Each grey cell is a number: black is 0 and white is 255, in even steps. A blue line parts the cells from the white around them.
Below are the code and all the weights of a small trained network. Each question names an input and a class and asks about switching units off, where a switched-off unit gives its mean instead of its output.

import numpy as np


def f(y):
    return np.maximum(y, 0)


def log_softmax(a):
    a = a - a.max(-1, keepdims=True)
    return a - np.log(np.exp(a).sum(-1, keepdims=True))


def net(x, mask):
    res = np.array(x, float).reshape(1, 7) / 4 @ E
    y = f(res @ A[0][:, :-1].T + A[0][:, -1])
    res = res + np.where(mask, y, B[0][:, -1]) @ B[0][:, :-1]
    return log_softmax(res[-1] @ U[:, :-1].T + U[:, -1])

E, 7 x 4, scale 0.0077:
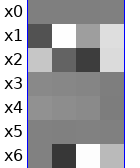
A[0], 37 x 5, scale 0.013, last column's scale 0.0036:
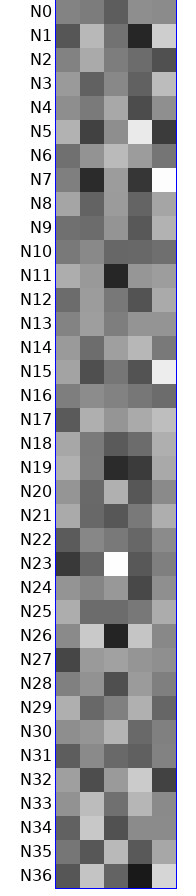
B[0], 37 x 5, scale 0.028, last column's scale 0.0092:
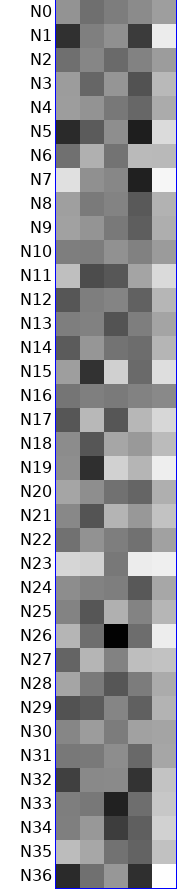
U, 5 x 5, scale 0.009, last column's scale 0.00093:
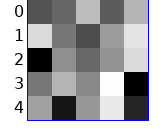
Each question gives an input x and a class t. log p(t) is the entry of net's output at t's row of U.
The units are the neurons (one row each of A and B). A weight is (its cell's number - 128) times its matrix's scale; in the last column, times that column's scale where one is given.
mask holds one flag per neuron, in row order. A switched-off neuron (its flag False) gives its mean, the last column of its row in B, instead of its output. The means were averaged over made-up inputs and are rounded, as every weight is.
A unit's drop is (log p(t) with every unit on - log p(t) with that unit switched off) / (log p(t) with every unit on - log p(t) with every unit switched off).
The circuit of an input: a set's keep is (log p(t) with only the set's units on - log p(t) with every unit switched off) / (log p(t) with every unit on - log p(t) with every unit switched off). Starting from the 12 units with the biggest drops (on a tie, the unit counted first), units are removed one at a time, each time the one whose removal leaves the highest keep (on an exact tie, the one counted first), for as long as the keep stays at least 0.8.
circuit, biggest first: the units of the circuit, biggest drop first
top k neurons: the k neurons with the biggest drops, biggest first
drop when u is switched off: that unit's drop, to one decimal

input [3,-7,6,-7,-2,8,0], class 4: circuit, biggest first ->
(N19)
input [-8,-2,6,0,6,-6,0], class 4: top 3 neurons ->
(N36 N1 N11)
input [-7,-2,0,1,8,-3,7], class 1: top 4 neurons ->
(N23 N36 N1 N35)
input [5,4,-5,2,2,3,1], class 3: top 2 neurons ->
(N23 N5)
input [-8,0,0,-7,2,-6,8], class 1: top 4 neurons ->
(N23 N36 N1 N35)
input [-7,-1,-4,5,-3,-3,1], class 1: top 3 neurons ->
(N23 N5 N32)
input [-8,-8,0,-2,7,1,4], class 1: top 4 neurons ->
(N36 N7 N1 N35)
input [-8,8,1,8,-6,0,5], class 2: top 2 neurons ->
(N5 N32)
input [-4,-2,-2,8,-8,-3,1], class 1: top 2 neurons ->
(N5 N36)
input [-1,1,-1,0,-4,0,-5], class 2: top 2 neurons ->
(N7 N15)
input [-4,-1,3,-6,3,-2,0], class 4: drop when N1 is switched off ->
0.2
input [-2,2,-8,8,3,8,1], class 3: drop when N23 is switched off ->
0.9
